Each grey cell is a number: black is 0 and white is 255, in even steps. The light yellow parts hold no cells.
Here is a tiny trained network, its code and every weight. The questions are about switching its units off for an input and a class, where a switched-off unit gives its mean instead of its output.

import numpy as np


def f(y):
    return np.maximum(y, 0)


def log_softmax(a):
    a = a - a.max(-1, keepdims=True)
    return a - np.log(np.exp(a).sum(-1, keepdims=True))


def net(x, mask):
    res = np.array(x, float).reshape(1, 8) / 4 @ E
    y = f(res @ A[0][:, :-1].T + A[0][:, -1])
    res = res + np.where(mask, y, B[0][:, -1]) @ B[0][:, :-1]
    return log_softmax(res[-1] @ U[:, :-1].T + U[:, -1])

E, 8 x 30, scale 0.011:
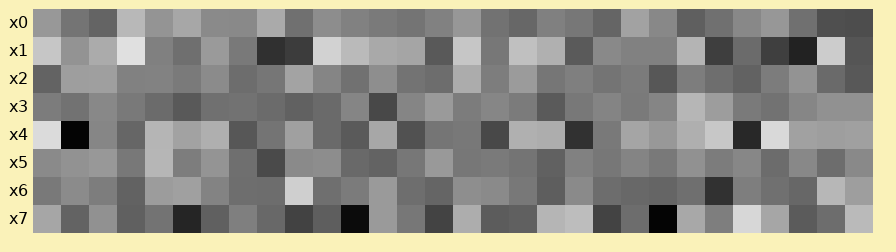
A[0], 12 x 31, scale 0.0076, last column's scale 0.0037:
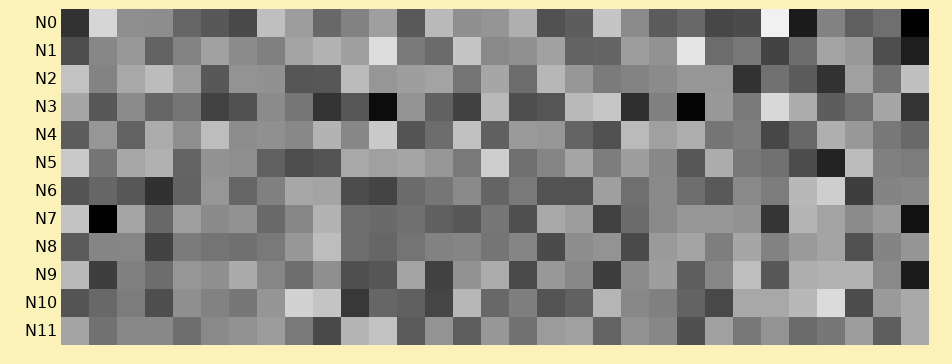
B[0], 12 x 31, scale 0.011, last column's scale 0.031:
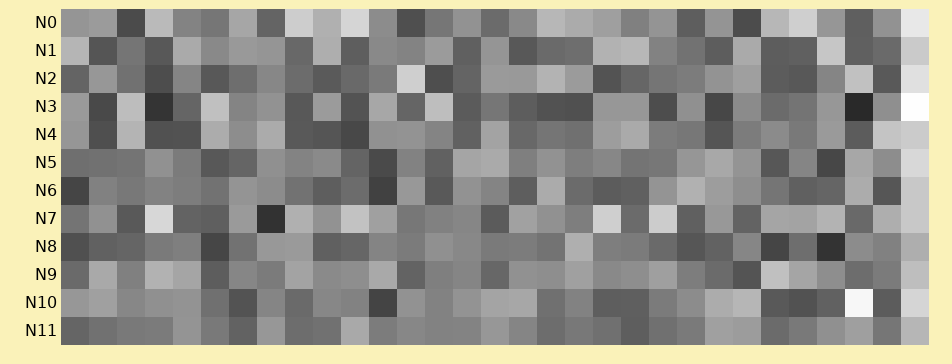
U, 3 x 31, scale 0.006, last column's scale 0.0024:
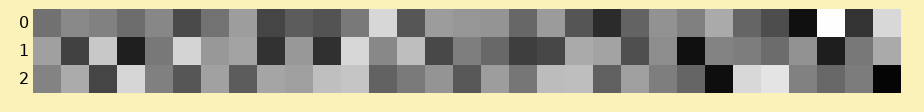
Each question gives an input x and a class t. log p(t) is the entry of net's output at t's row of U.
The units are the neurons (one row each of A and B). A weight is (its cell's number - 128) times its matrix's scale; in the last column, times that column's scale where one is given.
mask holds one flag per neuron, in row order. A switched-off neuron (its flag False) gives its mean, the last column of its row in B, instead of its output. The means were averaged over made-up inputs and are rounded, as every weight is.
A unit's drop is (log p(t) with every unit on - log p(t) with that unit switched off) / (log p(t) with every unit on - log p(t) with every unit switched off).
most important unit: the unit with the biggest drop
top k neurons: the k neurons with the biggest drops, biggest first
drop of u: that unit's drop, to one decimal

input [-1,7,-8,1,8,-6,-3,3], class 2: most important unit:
N7
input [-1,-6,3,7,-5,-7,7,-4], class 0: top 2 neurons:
[N10; N3]
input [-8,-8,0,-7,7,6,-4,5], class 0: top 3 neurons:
[N10; N6; N0]
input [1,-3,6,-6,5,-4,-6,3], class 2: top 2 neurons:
[N7; N9]
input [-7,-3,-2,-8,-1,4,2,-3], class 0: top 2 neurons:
[N3; N10]
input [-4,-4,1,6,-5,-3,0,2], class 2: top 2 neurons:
[N0; N2]
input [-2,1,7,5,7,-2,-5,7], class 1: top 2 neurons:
[N3; N0]
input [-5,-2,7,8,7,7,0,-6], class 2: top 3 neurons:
[N7; N3; N9]
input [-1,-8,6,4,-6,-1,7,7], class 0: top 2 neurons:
[N10; N6]
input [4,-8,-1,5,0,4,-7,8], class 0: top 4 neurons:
[N10; N6; N4; N8]
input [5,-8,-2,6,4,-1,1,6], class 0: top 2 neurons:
[N10; N6]
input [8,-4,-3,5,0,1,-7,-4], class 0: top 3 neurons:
[N3; N10; N6]
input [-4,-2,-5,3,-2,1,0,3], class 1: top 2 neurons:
[N2; N5]
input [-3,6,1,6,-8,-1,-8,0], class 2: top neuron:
[N0]
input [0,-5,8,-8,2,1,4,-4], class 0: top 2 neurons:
[N3; N10]
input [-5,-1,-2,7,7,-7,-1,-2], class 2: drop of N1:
0.0
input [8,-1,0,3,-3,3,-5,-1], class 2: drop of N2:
0.1
